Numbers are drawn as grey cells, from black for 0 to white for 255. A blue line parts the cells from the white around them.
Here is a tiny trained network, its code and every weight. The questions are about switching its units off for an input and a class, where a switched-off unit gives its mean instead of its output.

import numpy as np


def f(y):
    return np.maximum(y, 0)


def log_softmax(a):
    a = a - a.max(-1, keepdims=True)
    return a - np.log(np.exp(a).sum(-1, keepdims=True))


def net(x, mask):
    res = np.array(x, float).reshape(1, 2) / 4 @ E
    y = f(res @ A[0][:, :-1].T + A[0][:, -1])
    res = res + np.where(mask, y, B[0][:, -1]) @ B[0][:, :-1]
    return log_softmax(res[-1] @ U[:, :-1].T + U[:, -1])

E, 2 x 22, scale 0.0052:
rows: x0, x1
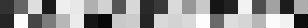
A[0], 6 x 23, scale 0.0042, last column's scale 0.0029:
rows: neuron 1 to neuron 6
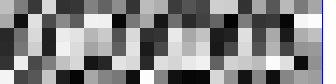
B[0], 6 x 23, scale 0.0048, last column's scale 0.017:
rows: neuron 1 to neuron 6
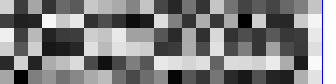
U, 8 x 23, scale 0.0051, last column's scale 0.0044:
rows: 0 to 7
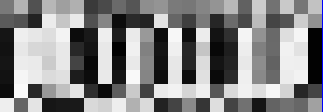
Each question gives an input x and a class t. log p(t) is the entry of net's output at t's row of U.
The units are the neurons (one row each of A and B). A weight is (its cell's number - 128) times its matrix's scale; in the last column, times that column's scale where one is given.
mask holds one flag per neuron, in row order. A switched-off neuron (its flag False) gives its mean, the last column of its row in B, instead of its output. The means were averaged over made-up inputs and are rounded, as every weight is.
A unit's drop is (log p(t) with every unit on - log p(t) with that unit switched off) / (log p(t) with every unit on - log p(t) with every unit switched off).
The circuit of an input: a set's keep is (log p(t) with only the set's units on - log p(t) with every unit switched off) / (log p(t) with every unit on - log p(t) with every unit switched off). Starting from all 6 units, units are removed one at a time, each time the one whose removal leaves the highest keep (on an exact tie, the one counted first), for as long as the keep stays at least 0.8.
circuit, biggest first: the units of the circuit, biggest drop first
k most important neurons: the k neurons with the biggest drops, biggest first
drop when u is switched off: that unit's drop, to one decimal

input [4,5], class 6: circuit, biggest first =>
[neuron 5]
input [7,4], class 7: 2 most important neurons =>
[neuron 3; neuron 4]
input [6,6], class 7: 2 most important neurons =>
[neuron 4; neuron 3]
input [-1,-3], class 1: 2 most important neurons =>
[neuron 4; neuron 3]
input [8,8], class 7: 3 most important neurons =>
[neuron 4; neuron 3; neuron 2]
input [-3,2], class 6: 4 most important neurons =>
[neuron 3; neuron 4; neuron 2; neuron 6]
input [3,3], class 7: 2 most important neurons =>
[neuron 4; neuron 2]
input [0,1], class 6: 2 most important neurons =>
[neuron 3; neuron 6]
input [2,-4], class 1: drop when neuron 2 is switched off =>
0.2
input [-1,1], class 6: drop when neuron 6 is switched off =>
0.4
